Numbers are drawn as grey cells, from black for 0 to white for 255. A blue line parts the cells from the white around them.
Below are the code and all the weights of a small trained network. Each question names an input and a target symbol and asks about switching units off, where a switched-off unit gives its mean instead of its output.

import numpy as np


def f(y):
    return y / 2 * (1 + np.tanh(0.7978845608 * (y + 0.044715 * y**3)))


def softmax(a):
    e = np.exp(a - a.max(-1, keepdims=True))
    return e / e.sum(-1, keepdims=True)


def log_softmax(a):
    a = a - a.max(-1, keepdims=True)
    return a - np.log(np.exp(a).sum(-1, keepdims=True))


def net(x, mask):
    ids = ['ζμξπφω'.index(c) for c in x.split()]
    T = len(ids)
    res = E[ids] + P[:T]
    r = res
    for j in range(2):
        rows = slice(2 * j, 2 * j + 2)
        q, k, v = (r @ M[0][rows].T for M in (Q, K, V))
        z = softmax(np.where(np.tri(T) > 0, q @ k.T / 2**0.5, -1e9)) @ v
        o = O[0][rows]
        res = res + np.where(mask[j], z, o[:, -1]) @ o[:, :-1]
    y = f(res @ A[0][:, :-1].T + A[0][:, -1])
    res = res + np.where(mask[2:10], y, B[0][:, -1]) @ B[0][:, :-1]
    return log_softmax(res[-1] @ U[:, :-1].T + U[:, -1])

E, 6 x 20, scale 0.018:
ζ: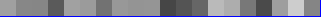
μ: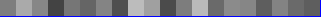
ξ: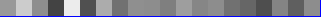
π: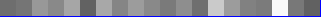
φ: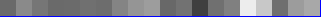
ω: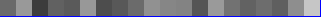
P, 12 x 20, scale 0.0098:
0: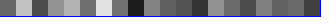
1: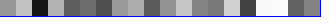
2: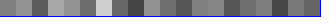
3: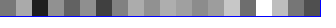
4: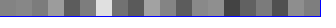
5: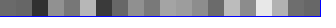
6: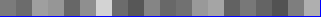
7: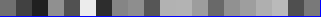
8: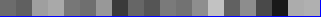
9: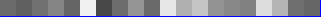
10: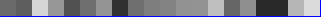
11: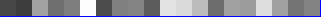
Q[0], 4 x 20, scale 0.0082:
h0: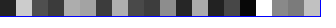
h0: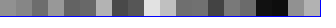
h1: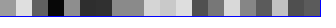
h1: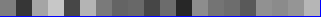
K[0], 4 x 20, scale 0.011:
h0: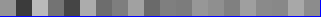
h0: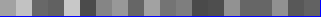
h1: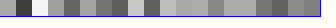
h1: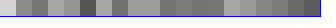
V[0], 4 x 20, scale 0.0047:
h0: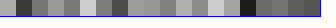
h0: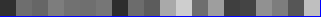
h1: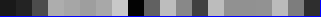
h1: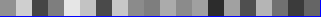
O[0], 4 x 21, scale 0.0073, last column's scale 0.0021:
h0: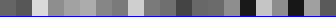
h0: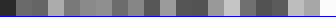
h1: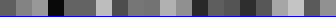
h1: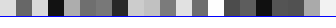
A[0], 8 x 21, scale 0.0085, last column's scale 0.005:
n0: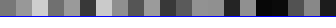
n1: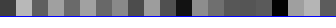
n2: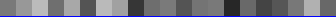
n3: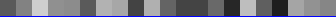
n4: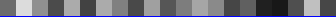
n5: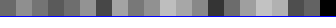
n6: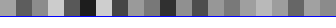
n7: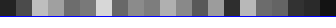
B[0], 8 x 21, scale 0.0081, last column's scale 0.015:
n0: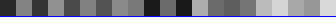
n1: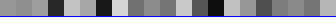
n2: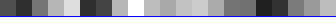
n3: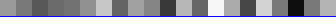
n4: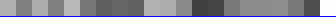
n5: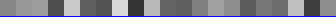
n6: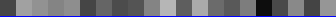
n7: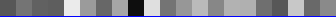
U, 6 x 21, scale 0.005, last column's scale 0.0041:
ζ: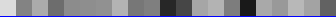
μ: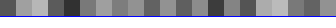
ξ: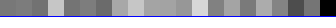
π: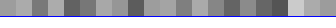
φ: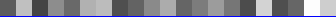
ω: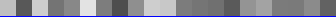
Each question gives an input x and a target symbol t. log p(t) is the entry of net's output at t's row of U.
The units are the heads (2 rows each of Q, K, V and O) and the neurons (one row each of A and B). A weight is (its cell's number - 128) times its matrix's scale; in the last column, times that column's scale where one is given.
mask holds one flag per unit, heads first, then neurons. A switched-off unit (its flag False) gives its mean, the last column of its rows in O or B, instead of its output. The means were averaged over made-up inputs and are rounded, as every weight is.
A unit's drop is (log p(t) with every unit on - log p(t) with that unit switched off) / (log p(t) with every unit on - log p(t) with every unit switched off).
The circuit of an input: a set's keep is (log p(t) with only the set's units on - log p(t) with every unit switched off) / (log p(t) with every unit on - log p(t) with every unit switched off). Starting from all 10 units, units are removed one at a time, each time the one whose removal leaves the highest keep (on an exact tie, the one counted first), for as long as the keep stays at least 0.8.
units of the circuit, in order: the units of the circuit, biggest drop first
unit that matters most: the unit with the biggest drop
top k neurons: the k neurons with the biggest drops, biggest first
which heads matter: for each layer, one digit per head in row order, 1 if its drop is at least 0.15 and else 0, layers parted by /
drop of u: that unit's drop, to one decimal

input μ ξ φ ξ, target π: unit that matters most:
h0
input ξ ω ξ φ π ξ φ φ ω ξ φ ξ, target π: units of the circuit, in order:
[h1; h0; n3; n5]
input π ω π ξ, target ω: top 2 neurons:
[n0; n3]
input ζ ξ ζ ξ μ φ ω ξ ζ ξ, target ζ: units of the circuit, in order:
[h1; n5; h0; n2]
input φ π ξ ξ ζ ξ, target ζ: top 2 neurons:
[n5; n4]
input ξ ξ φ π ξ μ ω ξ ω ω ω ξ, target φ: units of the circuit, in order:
[h0; n4; n1]
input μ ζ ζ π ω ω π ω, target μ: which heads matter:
01
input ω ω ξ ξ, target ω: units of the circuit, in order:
[h1; n4]
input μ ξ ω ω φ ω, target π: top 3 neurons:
[n3; n4; n0]
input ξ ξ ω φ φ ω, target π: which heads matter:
10
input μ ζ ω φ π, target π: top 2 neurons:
[n6; n7]
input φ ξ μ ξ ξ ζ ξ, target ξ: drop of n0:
0.3
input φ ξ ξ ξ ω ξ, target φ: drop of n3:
-0.1
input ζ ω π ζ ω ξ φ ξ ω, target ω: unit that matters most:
n1
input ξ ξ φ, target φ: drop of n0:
0.1
